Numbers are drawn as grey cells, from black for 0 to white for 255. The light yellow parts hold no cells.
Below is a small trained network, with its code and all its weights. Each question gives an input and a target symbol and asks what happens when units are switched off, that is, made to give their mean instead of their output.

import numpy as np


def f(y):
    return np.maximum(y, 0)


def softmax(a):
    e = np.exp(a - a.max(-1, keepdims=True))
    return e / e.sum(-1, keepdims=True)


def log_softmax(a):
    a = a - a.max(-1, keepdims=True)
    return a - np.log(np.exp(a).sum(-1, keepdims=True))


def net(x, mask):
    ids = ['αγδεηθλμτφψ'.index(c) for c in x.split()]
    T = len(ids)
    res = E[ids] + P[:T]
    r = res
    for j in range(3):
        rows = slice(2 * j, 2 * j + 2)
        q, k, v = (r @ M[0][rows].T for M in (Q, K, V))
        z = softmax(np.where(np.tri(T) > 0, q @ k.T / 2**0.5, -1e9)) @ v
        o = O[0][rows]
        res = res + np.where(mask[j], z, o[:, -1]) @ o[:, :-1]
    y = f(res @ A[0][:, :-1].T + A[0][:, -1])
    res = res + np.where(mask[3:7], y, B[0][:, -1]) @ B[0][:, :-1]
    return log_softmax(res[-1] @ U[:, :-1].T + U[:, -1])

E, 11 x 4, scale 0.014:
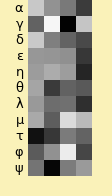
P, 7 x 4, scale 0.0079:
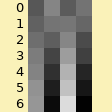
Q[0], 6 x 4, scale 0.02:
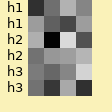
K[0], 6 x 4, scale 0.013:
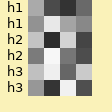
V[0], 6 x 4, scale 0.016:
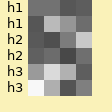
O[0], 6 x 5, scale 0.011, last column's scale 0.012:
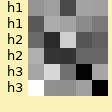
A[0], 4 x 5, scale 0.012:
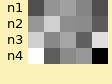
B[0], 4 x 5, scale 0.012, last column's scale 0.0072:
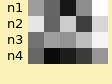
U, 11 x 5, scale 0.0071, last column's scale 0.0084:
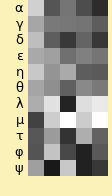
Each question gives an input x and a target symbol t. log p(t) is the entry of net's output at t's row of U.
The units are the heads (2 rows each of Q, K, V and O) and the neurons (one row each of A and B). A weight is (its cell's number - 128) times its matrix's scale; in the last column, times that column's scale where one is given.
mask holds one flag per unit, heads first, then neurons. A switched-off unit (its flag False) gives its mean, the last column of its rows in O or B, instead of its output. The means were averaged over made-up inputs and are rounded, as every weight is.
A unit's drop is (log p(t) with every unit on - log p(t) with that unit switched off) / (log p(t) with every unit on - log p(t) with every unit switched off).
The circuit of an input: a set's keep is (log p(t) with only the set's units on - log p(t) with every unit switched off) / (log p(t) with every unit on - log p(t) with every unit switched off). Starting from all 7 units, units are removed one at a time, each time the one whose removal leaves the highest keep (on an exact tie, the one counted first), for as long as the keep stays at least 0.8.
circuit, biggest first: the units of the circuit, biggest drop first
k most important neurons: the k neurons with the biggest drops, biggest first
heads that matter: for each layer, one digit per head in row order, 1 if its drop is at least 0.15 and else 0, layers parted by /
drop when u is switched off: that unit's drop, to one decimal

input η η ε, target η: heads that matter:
011
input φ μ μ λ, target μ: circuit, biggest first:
[h3, h2, n3, n1]
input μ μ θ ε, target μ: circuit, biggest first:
[n1, h3, n3]
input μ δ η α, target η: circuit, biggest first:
[h3, n2]
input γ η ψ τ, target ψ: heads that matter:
110
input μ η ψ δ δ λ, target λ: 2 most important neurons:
[n3, n2]
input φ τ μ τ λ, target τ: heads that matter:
001
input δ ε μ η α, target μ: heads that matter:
011
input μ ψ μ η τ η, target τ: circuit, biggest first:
[h3, n1]
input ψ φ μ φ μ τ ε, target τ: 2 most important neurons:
[n1, n2]
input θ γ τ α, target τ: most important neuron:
[n2]
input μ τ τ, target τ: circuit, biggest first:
[h3, n1]
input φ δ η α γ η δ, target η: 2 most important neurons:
[n2, n1]
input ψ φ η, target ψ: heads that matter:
010
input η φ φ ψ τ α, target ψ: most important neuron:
[n3]
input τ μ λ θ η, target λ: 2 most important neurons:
[n3, n2]
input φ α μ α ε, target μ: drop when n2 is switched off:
0.0
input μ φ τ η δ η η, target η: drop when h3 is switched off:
0.6
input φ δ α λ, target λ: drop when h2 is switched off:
0.5
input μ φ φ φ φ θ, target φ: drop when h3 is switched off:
0.6
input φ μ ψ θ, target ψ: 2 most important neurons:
[n3, n1]
